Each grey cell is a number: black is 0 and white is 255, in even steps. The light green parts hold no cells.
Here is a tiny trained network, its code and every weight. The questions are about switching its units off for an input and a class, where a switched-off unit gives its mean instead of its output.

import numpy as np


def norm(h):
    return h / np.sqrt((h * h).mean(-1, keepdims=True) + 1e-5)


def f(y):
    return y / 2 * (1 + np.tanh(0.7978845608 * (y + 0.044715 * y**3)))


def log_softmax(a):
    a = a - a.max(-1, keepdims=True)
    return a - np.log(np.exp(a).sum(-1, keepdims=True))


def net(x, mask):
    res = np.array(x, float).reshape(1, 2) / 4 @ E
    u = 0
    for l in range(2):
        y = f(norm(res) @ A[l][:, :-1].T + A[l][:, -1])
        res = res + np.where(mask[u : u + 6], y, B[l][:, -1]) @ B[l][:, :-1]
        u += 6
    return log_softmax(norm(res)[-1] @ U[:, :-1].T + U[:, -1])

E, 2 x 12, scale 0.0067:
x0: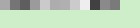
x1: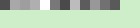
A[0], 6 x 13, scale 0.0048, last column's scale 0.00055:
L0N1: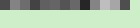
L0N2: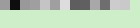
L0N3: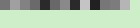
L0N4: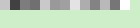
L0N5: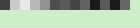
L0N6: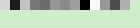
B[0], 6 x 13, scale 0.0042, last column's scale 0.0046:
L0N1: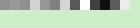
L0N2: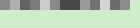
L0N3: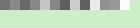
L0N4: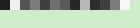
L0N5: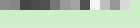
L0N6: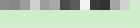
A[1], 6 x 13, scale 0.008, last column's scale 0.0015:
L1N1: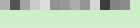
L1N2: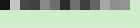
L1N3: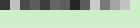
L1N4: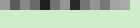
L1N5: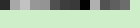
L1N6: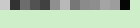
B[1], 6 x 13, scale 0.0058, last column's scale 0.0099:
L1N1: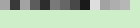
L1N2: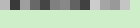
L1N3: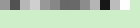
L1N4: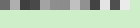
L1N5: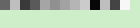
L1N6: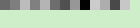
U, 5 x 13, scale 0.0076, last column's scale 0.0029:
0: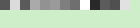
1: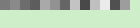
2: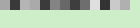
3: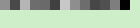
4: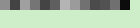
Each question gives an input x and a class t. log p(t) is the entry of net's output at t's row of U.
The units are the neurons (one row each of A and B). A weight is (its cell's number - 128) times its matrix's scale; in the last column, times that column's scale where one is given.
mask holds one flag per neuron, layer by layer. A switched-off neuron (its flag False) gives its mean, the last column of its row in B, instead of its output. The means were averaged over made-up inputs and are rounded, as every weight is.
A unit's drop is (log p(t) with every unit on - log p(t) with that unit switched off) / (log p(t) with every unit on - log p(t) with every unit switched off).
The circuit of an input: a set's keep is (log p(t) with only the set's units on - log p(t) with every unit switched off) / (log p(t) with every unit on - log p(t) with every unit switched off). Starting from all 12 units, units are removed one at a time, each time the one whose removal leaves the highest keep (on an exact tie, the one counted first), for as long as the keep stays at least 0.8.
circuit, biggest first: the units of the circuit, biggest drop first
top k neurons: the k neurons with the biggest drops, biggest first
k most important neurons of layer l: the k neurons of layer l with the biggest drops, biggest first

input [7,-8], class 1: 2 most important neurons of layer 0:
[L0N1 L0N6]
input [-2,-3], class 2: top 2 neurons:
[L0N3 L1N5]
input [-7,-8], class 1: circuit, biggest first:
[L1N4]
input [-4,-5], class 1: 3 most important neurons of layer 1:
[L1N4 L1N6 L1N5]
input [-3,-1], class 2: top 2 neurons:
[L0N1 L1N5]
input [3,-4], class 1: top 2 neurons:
[L0N1 L0N6]
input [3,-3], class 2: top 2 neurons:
[L0N4 L0N1]
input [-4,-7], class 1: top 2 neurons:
[L1N4 L0N4]
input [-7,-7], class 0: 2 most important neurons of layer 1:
[L1N4 L1N2]
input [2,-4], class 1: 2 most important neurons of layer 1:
[L1N6 L1N1]
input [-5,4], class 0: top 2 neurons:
[L1N5 L0N3]
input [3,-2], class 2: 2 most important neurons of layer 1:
[L1N5 L1N4]
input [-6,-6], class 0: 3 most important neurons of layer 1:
[L1N4 L1N2 L1N1]
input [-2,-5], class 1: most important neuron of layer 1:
[L1N4]
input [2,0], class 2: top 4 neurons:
[L0N4 L1N5 L0N1 L1N2]
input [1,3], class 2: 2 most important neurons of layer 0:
[L0N5 L0N4]
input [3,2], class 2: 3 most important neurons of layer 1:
[L1N5 L1N4 L1N2]
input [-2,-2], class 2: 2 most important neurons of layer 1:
[L1N5 L1N1]
